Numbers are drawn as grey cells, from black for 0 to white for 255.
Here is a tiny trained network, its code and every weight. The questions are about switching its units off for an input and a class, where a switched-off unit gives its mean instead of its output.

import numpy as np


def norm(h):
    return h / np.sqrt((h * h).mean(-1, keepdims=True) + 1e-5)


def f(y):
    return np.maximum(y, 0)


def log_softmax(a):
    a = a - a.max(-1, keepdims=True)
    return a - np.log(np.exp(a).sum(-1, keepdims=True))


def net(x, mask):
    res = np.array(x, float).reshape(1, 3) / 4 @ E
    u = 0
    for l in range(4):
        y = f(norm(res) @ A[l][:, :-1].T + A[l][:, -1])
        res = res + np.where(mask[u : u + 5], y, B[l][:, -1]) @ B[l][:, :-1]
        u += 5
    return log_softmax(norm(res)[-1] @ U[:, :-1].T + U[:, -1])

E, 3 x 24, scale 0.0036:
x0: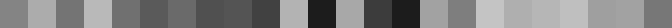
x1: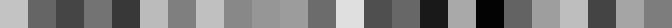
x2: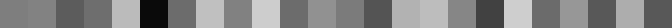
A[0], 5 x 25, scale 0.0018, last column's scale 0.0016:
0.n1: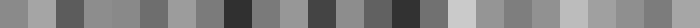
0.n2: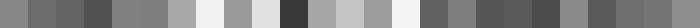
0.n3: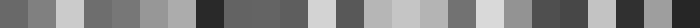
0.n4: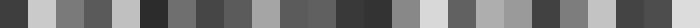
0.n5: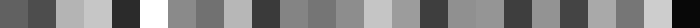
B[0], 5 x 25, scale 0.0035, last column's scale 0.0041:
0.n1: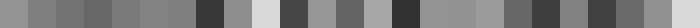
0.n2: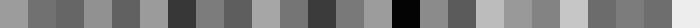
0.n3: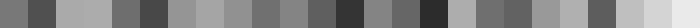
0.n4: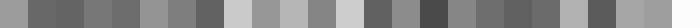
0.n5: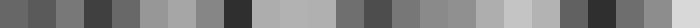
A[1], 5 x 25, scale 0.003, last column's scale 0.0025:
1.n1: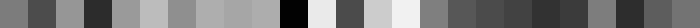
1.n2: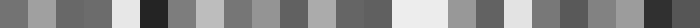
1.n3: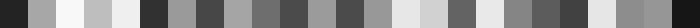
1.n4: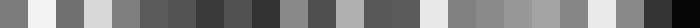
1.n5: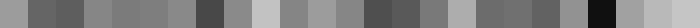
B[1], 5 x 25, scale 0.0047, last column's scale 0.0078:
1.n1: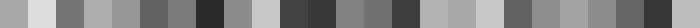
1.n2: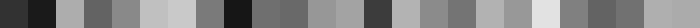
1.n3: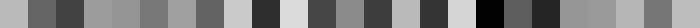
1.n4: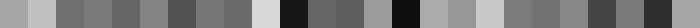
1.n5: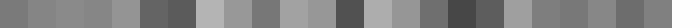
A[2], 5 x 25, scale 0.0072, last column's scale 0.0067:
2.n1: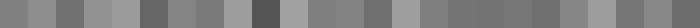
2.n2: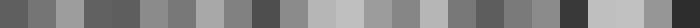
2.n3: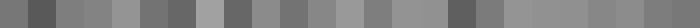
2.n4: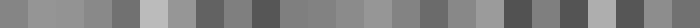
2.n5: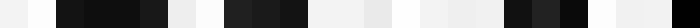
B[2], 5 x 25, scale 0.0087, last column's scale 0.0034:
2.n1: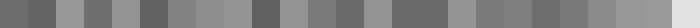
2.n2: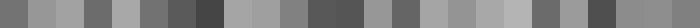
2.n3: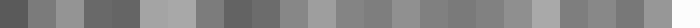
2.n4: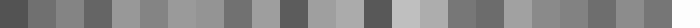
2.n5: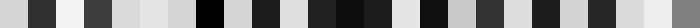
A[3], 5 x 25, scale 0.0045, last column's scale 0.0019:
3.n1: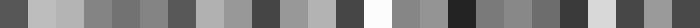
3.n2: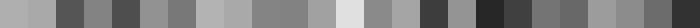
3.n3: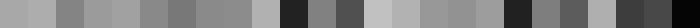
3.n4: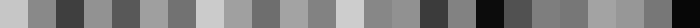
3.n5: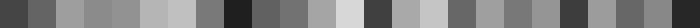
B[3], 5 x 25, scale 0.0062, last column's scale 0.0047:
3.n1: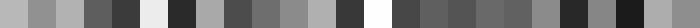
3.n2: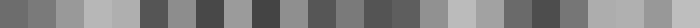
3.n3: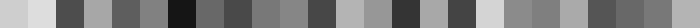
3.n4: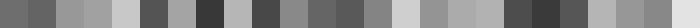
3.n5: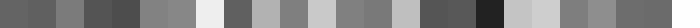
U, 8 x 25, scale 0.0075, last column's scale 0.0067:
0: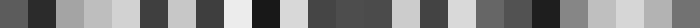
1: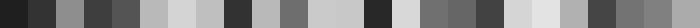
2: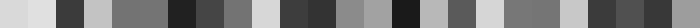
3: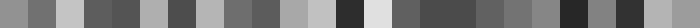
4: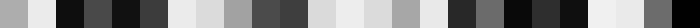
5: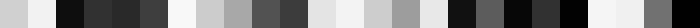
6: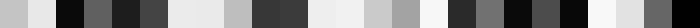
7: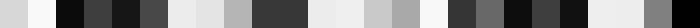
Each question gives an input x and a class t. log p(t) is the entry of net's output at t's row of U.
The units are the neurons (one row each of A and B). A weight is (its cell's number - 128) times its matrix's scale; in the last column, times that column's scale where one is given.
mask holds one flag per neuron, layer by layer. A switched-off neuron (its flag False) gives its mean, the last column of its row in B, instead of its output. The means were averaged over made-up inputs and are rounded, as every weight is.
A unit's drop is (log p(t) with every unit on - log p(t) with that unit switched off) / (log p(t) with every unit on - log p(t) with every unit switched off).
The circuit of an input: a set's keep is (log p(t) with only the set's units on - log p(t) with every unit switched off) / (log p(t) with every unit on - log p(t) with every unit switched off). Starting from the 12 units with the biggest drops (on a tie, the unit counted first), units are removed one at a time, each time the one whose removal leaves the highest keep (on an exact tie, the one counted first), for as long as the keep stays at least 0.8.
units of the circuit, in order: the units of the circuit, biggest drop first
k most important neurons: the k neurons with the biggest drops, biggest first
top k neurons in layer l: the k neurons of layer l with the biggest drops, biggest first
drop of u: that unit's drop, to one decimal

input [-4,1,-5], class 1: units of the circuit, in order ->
(2.n4)
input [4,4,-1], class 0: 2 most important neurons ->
(1.n1 0.n2)
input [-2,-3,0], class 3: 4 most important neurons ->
(0.n3 0.n4 3.n1 1.n3)
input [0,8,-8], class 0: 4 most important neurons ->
(3.n4 1.n2 3.n2 2.n3)
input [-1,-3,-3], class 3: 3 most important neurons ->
(0.n3 0.n5 3.n1)
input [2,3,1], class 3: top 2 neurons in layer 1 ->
(1.n5 1.n3)
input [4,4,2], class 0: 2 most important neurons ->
(1.n2 1.n1)
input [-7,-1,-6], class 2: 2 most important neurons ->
(1.n1 3.n3)
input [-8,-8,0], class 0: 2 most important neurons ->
(1.n3 2.n1)
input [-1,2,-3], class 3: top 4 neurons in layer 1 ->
(1.n3 1.n2 1.n5 1.n1)
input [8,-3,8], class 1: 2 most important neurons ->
(1.n2 0.n2)
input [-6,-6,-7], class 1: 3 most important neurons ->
(2.n4 0.n5 1.n5)
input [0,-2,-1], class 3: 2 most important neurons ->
(1.n3 3.n1)
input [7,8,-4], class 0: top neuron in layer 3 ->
(3.n4)
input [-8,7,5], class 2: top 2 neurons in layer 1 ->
(1.n1 1.n3)
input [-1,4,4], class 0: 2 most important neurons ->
(0.n2 1.n2)
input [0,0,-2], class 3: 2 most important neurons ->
(2.n4 1.n2)
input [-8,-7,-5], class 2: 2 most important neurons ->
(1.n1 3.n3)
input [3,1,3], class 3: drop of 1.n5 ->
0.6
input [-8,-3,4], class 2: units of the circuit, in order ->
(1.n1)
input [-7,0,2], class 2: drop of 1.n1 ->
0.1
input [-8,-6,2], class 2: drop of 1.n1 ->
2.2
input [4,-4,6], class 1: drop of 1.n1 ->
0.0
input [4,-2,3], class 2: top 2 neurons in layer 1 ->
(1.n4 1.n3)
